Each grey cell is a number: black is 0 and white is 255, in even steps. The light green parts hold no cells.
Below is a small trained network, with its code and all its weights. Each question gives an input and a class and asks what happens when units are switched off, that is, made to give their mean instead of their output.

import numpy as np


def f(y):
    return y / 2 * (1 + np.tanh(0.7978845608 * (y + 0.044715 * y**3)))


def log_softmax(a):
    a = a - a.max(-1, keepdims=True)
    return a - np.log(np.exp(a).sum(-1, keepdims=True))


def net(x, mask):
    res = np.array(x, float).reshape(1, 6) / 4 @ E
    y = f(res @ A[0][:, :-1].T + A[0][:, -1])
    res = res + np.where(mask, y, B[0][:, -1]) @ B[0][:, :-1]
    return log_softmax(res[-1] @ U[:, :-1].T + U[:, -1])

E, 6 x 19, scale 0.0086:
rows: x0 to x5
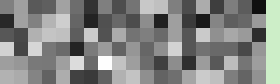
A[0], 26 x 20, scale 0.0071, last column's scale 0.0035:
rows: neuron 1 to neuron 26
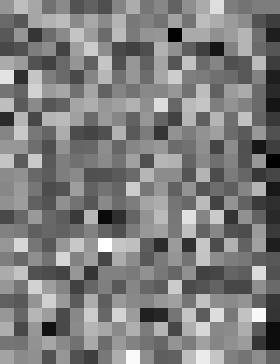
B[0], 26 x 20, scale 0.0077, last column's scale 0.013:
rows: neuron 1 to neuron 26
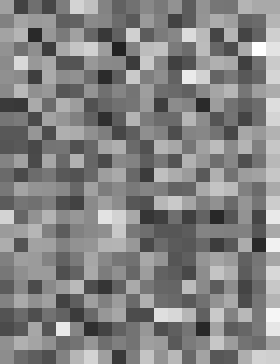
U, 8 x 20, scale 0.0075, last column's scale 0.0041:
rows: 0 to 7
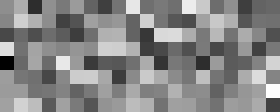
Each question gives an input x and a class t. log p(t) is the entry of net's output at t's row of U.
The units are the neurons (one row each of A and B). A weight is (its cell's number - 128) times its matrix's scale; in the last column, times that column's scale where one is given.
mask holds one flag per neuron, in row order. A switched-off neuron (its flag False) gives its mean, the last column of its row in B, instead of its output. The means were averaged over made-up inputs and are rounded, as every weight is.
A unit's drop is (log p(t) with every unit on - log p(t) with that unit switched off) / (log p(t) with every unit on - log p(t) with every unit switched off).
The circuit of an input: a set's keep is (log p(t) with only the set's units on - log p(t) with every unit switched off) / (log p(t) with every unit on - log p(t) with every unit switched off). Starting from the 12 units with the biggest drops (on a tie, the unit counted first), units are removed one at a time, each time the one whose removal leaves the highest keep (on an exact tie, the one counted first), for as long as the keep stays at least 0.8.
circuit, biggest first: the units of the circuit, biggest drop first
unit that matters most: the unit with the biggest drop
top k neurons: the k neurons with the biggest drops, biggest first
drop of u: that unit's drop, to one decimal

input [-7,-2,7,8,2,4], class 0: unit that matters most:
neuron 6
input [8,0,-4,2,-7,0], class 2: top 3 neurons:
(neuron 13; neuron 11; neuron 15)
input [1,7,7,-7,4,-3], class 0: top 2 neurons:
(neuron 9; neuron 24)
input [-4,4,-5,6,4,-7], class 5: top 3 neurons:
(neuron 4; neuron 3; neuron 9)
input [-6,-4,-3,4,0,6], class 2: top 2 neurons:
(neuron 23; neuron 4)
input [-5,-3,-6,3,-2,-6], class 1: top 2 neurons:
(neuron 5; neuron 26)
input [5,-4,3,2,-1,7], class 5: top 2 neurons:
(neuron 26; neuron 23)
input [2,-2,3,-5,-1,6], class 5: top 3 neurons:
(neuron 26; neuron 1; neuron 6)
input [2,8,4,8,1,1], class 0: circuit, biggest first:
(neuron 21; neuron 24)
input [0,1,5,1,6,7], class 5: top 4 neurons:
(neuron 26; neuron 16; neuron 10; neuron 1)
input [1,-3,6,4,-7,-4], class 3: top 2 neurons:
(neuron 16; neuron 5)
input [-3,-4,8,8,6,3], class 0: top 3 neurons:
(neuron 6; neuron 12; neuron 21)
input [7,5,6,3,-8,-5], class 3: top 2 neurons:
(neuron 16; neuron 23)
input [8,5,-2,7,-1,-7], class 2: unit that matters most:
neuron 13
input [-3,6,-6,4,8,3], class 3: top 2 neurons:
(neuron 18; neuron 24)
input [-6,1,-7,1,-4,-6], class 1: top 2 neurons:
(neuron 5; neuron 20)
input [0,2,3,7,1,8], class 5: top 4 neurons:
(neuron 26; neuron 1; neuron 10; neuron 3)
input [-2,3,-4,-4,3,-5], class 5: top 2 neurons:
(neuron 4; neuron 24)
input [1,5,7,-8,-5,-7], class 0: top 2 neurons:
(neuron 9; neuron 3)
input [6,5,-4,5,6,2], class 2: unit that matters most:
neuron 16
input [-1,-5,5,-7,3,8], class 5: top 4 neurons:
(neuron 26; neuron 1; neuron 6; neuron 21)
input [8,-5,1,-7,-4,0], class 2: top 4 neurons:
(neuron 13; neuron 15; neuron 11; neuron 6)
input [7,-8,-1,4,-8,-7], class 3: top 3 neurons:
(neuron 16; neuron 23; neuron 17)
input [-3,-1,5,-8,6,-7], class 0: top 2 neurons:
(neuron 3; neuron 9)
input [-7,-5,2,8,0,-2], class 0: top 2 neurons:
(neuron 6; neuron 12)
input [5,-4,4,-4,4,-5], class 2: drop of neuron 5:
0.1
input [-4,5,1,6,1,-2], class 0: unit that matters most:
neuron 21
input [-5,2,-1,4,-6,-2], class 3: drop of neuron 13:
0.2
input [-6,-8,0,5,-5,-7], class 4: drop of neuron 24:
1.0
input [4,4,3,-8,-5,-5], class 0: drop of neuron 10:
0.0
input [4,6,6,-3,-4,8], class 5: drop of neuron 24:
0.1
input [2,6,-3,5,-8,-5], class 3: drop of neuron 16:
0.8
